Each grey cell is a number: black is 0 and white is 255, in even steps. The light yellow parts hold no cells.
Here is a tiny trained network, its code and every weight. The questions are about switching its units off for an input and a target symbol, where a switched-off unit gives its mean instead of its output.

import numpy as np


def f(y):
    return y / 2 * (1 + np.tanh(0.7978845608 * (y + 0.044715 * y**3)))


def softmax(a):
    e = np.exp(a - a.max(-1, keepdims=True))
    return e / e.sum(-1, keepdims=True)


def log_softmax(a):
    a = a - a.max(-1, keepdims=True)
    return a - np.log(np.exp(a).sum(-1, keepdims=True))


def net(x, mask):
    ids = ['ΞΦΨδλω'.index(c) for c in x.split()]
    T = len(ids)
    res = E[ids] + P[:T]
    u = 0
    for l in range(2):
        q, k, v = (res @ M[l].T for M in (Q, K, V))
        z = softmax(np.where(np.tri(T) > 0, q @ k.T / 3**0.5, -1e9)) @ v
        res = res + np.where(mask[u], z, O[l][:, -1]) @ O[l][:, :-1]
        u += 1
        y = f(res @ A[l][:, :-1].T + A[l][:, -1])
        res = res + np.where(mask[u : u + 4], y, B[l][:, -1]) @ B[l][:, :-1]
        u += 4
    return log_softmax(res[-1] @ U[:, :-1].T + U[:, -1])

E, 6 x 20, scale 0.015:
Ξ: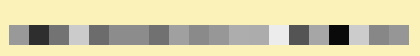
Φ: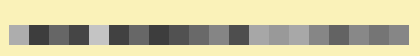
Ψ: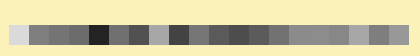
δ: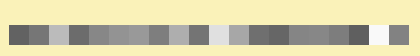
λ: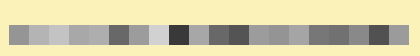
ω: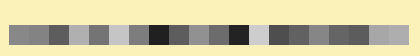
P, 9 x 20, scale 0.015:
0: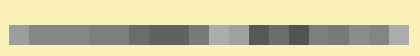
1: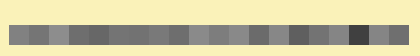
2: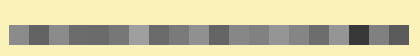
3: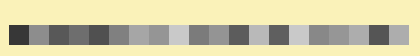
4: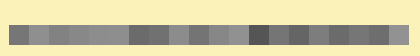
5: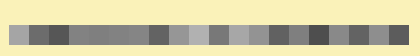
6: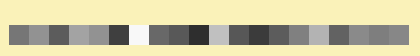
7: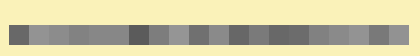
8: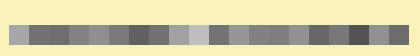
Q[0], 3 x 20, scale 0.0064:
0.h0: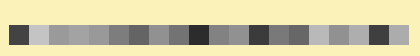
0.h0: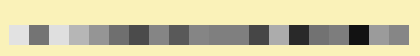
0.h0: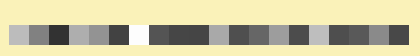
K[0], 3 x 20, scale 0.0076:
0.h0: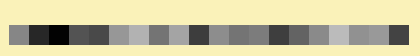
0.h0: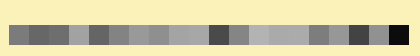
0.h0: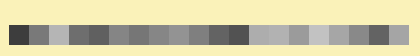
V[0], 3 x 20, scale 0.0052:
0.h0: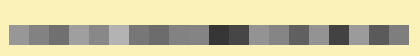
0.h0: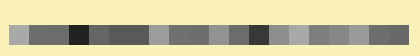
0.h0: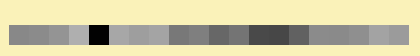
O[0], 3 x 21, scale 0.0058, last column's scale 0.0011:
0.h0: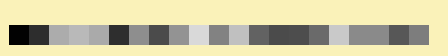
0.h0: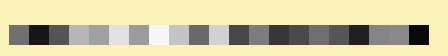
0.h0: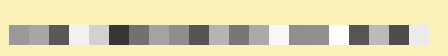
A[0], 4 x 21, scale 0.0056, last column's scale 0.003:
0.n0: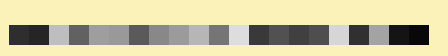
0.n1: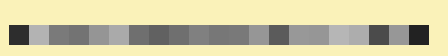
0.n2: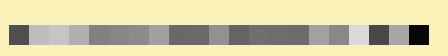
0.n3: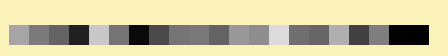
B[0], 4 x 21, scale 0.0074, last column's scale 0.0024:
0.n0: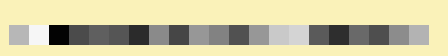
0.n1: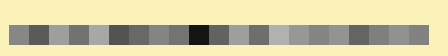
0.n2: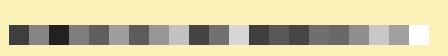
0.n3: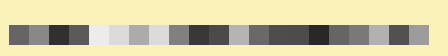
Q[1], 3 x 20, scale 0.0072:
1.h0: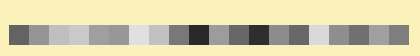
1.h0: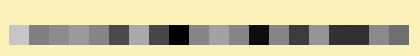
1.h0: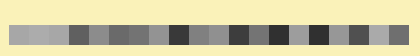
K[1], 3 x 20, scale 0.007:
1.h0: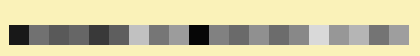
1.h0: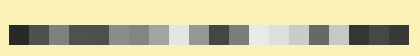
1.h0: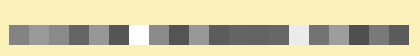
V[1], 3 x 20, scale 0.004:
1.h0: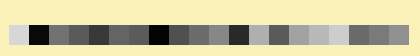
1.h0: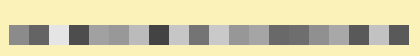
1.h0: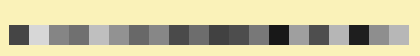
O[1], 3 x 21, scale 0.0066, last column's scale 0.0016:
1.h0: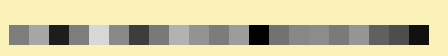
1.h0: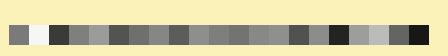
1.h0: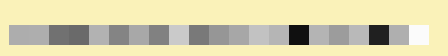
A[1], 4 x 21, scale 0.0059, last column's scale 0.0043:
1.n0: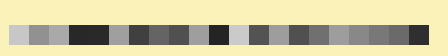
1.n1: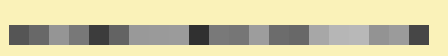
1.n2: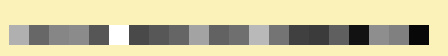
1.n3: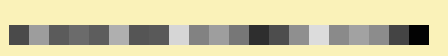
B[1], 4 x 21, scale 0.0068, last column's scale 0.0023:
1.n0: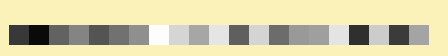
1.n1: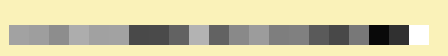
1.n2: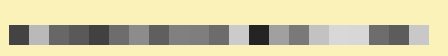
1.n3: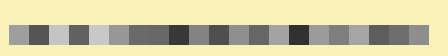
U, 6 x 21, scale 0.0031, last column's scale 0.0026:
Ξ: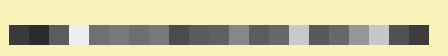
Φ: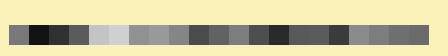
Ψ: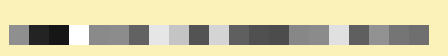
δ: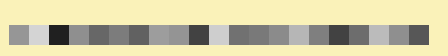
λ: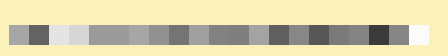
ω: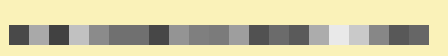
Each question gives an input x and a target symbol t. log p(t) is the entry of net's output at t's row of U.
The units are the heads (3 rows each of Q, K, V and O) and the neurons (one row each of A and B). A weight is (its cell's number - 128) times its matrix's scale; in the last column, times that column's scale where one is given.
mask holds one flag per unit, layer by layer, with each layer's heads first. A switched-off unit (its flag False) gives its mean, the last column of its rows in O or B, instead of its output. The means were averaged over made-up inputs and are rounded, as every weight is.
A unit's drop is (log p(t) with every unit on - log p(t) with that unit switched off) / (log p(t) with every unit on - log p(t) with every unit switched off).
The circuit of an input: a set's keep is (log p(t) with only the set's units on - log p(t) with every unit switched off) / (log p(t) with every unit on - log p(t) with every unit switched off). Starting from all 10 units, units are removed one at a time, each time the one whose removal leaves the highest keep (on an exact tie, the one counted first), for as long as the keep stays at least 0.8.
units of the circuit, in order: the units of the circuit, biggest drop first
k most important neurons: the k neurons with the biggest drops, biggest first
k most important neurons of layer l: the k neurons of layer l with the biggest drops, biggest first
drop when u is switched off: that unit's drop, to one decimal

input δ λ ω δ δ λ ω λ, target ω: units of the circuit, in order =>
[1.h0, 0.h0, 0.n2]
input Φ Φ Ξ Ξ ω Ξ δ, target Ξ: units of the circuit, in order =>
[1.h0]
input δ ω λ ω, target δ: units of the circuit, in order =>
[0.h0, 1.h0]
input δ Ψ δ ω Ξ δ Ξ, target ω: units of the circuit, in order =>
[0.h0, 1.h0]
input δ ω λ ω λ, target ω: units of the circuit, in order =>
[0.h0, 1.h0, 0.n2]
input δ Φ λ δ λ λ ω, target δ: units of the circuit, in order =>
[1.h0, 0.h0]
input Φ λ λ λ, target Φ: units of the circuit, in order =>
[0.h0, 1.h0, 0.n2]
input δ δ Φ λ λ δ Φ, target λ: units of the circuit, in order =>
[1.h0, 0.n2, 0.n3]
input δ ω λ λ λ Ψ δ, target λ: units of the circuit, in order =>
[1.h0, 1.n1, 0.n2]
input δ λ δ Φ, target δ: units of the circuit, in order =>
[0.h0, 1.h0]
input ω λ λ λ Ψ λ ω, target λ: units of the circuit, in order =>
[1.h0, 0.n2]
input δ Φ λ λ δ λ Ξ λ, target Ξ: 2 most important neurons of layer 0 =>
[0.n2, 0.n0]
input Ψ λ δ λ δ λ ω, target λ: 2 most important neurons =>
[1.n1, 0.n2]
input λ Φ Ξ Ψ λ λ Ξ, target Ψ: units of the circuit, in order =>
[0.h0]
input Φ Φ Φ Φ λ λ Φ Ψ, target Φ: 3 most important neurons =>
[1.n3, 0.n0, 0.n2]
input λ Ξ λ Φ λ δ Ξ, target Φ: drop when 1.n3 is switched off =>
0.2
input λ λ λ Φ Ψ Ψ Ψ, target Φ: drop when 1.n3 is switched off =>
0.2
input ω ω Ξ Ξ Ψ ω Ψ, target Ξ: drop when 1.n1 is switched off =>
0.0
